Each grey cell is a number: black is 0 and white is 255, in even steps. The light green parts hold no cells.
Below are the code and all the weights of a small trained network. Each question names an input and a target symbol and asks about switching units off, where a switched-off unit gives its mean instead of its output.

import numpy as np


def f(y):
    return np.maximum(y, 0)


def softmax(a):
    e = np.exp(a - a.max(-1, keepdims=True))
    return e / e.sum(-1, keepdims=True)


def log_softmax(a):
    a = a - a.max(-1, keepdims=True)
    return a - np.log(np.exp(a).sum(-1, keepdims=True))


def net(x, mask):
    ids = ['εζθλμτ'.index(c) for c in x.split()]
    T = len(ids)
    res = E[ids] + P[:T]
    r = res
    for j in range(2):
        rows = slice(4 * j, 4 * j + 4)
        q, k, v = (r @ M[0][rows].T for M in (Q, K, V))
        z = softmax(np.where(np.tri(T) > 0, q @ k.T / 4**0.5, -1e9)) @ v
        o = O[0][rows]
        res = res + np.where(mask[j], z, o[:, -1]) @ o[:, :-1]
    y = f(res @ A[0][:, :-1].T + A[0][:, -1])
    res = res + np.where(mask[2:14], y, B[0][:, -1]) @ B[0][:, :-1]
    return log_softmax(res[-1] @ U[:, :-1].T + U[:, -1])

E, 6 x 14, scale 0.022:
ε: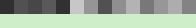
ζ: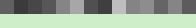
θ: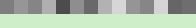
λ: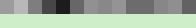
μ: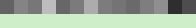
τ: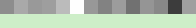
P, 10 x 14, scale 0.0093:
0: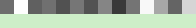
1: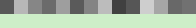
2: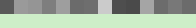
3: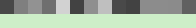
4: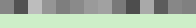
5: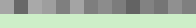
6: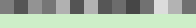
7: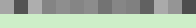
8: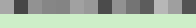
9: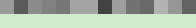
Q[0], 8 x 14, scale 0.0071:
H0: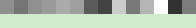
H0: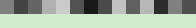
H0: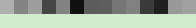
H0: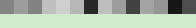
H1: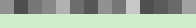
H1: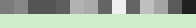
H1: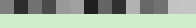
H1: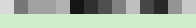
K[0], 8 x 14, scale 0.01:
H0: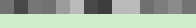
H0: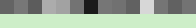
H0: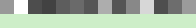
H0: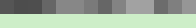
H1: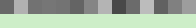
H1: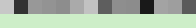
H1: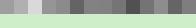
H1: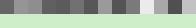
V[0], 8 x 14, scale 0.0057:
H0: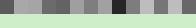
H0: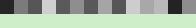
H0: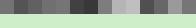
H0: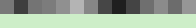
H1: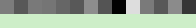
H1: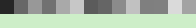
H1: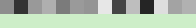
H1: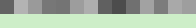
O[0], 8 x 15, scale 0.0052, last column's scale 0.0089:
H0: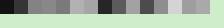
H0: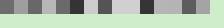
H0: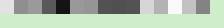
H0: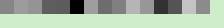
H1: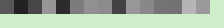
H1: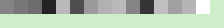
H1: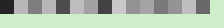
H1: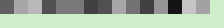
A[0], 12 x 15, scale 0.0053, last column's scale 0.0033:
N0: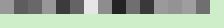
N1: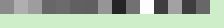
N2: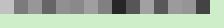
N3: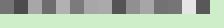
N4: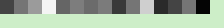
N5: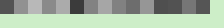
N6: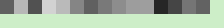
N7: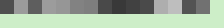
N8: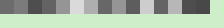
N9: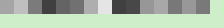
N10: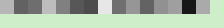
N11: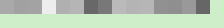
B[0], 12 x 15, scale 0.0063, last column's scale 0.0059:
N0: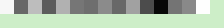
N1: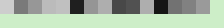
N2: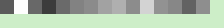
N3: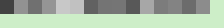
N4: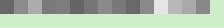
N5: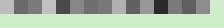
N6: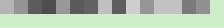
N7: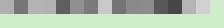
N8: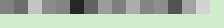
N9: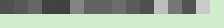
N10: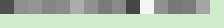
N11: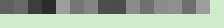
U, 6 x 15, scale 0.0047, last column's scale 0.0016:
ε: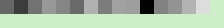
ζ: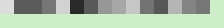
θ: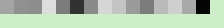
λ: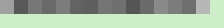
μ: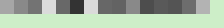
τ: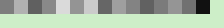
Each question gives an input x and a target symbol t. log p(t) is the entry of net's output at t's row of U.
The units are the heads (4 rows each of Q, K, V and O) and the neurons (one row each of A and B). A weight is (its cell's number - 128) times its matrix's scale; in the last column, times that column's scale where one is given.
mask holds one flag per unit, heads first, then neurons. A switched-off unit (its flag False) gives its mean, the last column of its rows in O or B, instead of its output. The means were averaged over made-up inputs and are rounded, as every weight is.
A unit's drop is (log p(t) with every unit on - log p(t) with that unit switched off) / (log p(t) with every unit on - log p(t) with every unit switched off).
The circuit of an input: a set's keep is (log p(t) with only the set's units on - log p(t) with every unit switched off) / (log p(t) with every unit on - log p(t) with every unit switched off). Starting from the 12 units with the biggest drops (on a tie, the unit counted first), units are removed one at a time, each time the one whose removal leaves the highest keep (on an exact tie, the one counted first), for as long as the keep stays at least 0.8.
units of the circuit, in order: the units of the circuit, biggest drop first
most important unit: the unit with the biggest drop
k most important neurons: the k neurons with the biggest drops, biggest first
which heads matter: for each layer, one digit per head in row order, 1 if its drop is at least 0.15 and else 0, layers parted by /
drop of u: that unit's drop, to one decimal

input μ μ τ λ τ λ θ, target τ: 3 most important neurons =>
(N11, N10, N8)
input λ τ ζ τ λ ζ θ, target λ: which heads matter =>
11
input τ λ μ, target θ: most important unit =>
N4
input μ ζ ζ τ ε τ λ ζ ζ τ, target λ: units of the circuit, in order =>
(H0, N9)
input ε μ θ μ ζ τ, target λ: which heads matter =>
11
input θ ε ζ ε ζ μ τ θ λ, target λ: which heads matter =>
10
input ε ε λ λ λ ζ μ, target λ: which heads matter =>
11
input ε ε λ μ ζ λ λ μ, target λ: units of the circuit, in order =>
(H0, H1, N9)
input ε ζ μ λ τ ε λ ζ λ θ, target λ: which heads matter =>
10
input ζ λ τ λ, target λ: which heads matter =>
11
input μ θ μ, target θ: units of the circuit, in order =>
(N4, H1, N6)
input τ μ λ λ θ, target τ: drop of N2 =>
0.0
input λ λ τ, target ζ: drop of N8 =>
-0.1
